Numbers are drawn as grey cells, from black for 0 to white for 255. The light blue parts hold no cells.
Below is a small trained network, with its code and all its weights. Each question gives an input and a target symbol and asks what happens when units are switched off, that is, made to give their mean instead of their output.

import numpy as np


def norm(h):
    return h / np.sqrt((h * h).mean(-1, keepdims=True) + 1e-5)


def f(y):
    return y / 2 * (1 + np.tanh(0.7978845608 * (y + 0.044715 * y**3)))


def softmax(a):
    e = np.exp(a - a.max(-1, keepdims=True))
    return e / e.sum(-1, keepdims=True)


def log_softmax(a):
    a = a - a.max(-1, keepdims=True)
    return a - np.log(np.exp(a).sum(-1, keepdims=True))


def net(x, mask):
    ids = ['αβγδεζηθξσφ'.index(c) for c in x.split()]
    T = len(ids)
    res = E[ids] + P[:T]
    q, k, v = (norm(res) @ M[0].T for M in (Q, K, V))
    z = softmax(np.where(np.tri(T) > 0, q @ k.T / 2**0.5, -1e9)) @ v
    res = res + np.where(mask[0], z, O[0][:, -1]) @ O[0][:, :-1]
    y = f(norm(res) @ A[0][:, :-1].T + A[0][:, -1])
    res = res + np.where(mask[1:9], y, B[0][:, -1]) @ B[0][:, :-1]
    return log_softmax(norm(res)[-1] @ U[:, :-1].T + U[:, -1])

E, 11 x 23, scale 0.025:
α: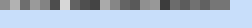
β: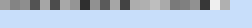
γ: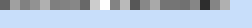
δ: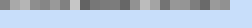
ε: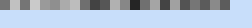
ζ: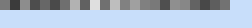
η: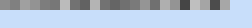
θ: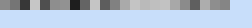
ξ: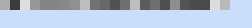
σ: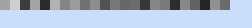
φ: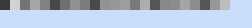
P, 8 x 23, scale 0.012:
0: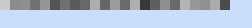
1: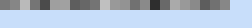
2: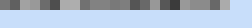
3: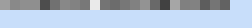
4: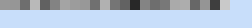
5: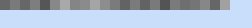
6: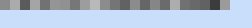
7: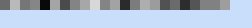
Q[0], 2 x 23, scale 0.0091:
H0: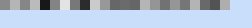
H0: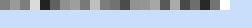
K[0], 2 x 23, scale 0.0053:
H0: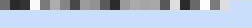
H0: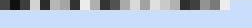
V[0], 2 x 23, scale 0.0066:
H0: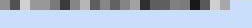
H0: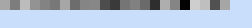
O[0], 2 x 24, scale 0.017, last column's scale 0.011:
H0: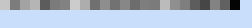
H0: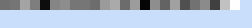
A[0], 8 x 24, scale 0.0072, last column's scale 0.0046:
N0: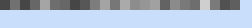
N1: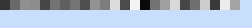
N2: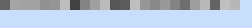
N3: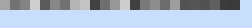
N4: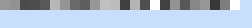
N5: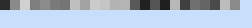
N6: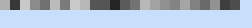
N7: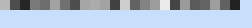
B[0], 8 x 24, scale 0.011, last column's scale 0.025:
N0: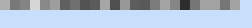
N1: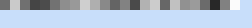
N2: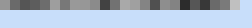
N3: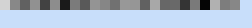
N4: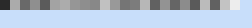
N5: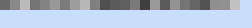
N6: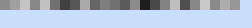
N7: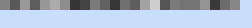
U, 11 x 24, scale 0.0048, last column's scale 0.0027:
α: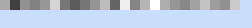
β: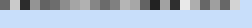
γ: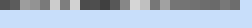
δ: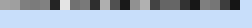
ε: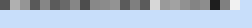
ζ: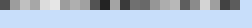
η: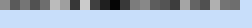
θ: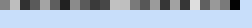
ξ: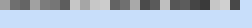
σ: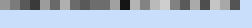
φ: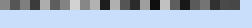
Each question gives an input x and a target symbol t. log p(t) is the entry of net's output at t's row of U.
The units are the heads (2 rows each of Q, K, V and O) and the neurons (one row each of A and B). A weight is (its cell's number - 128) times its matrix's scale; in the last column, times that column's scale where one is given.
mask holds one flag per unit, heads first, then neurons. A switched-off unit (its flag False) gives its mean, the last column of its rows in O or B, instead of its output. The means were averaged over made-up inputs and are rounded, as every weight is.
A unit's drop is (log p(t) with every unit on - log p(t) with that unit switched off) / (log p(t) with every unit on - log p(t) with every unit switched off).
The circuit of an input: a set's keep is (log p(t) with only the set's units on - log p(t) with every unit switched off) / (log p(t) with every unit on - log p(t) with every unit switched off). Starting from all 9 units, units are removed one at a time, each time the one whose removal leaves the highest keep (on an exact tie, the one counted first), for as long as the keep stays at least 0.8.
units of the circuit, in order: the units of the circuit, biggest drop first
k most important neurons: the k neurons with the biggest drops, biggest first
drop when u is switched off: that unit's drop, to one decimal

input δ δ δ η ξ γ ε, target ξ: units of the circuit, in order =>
[H0; N3]
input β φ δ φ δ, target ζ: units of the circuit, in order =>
[H0; N1; N6]
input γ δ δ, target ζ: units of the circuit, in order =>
[H0; N6; N1]
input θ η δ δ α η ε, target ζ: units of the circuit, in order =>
[H0; N1]
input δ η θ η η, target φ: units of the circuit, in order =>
[H0; N2]
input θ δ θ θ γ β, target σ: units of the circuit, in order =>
[H0; N1]
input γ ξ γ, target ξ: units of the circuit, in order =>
[H0]
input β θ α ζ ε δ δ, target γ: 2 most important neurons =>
[N1; N2]
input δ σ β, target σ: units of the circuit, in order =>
[H0; N1; N4; N2]
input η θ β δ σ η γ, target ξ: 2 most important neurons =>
[N1; N0]
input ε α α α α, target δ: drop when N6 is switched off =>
0.0
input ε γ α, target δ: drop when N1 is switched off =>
0.5
